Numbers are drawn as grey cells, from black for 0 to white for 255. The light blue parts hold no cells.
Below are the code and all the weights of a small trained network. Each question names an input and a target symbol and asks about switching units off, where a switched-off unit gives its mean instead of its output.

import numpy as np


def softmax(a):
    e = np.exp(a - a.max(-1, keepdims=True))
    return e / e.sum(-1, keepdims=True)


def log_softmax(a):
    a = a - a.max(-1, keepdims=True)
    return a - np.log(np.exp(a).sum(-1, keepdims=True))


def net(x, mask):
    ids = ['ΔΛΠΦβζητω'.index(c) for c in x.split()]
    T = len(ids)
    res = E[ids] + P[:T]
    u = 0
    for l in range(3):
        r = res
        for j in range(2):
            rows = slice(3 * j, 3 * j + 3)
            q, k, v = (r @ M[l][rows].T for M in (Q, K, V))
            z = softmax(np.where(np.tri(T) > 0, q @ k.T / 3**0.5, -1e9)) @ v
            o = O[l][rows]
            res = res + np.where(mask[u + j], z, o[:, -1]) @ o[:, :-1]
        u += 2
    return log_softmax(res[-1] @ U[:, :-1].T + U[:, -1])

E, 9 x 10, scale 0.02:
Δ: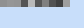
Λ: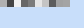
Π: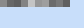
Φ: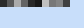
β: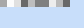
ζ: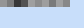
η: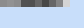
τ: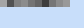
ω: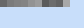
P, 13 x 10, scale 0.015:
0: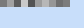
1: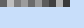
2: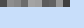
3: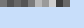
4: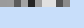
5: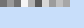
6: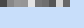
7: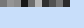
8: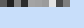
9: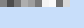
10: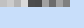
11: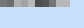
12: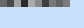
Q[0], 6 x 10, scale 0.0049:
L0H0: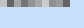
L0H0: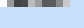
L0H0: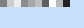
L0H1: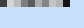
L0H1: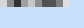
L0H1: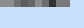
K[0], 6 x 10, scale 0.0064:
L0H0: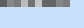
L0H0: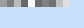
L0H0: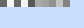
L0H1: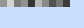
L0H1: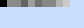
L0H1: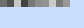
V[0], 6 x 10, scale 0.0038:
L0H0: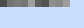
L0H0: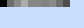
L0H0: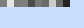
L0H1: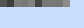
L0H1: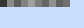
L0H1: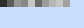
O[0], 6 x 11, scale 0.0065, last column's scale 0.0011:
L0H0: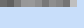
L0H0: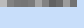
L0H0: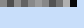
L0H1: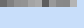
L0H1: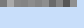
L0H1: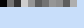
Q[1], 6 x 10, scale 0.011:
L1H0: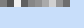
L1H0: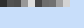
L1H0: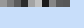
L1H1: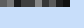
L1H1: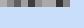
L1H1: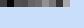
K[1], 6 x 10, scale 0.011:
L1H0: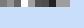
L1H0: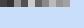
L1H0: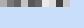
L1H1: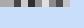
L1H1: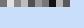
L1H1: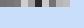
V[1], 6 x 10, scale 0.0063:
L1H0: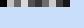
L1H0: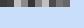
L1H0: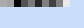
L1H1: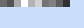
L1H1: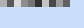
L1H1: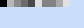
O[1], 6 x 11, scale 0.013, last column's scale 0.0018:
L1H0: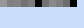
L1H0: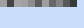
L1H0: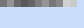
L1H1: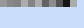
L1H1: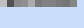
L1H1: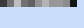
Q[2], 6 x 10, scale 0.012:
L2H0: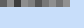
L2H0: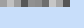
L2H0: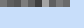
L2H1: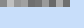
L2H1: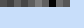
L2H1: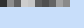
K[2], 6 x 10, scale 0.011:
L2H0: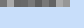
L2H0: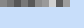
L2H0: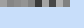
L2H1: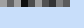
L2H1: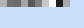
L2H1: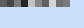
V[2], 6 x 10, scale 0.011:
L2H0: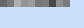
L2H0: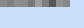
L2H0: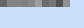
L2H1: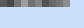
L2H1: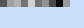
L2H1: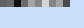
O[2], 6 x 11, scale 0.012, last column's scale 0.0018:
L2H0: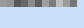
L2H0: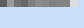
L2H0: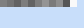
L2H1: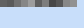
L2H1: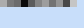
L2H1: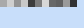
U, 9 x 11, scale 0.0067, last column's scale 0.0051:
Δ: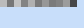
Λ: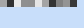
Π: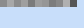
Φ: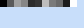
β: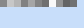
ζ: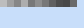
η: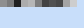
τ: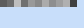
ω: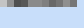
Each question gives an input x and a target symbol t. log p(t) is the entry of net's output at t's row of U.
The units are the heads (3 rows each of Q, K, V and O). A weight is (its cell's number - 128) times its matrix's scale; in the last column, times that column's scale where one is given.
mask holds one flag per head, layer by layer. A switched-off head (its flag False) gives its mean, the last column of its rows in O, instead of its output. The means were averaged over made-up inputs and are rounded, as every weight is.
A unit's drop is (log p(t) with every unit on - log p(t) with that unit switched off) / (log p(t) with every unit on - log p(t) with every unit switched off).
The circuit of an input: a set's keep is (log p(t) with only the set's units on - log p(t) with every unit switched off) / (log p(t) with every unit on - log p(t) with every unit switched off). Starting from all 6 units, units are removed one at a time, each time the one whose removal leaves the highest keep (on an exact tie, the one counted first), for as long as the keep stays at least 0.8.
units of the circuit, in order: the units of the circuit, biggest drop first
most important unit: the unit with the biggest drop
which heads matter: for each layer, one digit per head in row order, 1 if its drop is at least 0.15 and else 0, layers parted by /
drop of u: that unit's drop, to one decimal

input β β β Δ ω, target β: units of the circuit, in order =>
L2H1
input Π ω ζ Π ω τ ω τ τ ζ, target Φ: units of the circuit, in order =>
L1H1; L2H1
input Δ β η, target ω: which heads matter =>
00 / 00 / 01
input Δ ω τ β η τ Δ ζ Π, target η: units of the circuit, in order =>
L2H1; L1H1
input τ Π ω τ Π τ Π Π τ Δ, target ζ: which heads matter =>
00 / 01 / 01
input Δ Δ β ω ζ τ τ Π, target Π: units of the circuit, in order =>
L2H1; L1H1
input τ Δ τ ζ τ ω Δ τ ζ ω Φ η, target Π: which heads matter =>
00 / 00 / 01
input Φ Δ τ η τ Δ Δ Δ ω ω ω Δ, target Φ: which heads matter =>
00 / 01 / 00
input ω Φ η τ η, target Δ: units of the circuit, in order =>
L1H0; L2H0
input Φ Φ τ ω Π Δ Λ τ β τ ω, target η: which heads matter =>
00 / 00 / 01
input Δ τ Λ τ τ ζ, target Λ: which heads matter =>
00 / 10 / 00
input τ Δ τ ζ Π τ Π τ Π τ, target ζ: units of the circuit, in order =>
L1H1; L2H1
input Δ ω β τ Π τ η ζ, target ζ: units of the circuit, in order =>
L2H1; L1H1
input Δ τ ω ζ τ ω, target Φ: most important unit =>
L1H1
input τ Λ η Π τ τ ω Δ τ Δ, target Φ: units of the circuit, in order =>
L1H1; L2H1
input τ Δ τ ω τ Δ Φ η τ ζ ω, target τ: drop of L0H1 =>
0.0
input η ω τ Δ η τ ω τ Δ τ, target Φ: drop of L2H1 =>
0.1
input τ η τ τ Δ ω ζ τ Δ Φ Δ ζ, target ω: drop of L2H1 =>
1.2
